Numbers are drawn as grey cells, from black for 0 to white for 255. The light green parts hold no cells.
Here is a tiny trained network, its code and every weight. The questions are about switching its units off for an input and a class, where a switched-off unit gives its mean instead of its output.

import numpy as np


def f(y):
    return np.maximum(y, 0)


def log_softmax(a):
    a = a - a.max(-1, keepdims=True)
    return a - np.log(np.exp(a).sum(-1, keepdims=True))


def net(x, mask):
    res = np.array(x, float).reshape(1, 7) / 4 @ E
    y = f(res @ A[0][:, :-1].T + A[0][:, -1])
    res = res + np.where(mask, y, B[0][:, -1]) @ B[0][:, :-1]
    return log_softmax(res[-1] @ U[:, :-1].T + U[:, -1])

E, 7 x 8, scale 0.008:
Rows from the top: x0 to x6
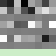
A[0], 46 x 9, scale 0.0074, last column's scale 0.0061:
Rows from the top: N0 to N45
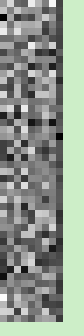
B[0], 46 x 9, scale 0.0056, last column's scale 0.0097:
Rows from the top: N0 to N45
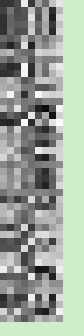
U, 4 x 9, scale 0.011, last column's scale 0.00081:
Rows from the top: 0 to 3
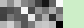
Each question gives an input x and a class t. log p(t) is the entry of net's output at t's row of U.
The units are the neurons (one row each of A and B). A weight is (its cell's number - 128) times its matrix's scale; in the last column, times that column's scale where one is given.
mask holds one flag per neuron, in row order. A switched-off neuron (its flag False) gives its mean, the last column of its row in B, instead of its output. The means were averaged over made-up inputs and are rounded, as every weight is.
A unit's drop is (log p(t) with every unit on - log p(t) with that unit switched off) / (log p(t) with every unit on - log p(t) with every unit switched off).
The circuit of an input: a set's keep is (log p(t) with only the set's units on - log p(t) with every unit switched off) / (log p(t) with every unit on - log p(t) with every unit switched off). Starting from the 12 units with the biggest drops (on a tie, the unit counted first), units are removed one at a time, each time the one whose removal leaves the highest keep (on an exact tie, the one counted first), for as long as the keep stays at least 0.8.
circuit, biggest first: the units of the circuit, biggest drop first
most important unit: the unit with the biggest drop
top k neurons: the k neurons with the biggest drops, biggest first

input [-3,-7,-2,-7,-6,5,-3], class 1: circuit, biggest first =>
[N17]
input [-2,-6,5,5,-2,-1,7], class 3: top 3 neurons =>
[N37, N21, N17]
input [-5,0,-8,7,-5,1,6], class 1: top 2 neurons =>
[N0, N10]
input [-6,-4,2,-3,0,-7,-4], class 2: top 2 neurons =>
[N16, N2]
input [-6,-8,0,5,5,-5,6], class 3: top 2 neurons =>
[N37, N21]
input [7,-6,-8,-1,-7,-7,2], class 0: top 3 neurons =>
[N38, N22, N20]
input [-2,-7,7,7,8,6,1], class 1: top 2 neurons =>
[N0, N10]
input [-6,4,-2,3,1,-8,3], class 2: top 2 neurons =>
[N2, N16]
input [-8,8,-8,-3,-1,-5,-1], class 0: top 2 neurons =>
[N15, N44]
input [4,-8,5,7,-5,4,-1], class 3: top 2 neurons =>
[N21, N37]
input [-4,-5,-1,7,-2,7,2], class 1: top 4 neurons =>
[N0, N10, N6, N32]
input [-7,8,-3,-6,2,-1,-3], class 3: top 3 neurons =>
[N13, N30, N11]
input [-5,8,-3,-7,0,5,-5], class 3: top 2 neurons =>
[N13, N30]
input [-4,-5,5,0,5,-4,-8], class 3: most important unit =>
N37
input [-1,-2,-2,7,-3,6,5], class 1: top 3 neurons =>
[N0, N10, N6]
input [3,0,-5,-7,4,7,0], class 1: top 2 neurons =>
[N17, N9]
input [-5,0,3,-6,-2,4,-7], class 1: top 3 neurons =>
[N17, N9, N38]
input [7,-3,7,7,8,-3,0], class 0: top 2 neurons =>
[N38, N22]
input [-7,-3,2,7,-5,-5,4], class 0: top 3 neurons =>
[N15, N44, N26]
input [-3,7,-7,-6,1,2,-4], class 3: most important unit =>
N13
